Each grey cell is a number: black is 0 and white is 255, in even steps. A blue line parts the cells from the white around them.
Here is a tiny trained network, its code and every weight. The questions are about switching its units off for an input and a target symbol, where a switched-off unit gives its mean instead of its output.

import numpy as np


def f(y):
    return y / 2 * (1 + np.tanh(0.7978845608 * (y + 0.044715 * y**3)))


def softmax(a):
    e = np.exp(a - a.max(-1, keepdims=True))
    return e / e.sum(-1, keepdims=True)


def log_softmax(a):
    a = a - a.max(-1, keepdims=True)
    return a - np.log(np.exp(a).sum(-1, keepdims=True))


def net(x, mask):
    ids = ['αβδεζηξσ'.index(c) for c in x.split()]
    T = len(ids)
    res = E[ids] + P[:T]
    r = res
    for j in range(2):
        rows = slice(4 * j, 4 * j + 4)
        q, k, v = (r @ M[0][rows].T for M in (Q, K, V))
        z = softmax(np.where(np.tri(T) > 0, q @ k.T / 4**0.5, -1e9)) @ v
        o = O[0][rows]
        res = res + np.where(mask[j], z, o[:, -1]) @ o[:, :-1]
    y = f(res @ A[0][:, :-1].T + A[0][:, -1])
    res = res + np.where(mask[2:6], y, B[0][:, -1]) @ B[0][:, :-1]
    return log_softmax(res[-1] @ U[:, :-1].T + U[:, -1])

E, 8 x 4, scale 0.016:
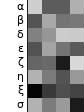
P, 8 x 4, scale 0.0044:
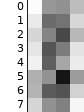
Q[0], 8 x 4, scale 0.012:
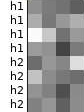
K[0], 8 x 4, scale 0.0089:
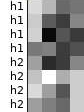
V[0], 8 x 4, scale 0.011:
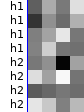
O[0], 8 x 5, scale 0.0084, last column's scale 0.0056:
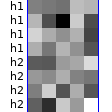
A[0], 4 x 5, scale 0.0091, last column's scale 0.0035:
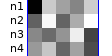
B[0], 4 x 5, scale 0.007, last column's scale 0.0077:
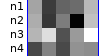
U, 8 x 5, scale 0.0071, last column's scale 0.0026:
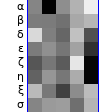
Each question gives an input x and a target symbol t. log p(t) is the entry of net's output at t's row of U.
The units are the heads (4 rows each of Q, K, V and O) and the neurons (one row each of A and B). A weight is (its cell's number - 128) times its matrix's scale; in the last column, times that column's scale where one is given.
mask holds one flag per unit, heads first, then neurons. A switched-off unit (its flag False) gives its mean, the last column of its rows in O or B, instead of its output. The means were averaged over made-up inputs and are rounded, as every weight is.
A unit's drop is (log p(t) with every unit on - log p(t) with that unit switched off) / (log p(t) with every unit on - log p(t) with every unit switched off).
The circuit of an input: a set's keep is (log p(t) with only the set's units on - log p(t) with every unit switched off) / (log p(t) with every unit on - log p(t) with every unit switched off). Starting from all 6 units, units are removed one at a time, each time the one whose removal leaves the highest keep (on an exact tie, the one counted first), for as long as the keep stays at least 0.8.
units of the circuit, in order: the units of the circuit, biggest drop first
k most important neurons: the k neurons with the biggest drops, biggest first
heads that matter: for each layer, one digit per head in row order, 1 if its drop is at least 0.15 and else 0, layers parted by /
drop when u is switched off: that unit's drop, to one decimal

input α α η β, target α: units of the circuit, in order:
(h2, n1)
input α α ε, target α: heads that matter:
01
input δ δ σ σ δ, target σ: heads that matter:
11
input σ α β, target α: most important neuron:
(n3)
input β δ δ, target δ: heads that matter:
10
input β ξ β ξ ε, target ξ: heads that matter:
01
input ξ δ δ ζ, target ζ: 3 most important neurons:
(n2, n3, n1)
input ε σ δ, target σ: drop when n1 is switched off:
-0.1
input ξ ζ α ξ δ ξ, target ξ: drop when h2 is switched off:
1.0
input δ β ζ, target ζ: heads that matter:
11
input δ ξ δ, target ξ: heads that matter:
01
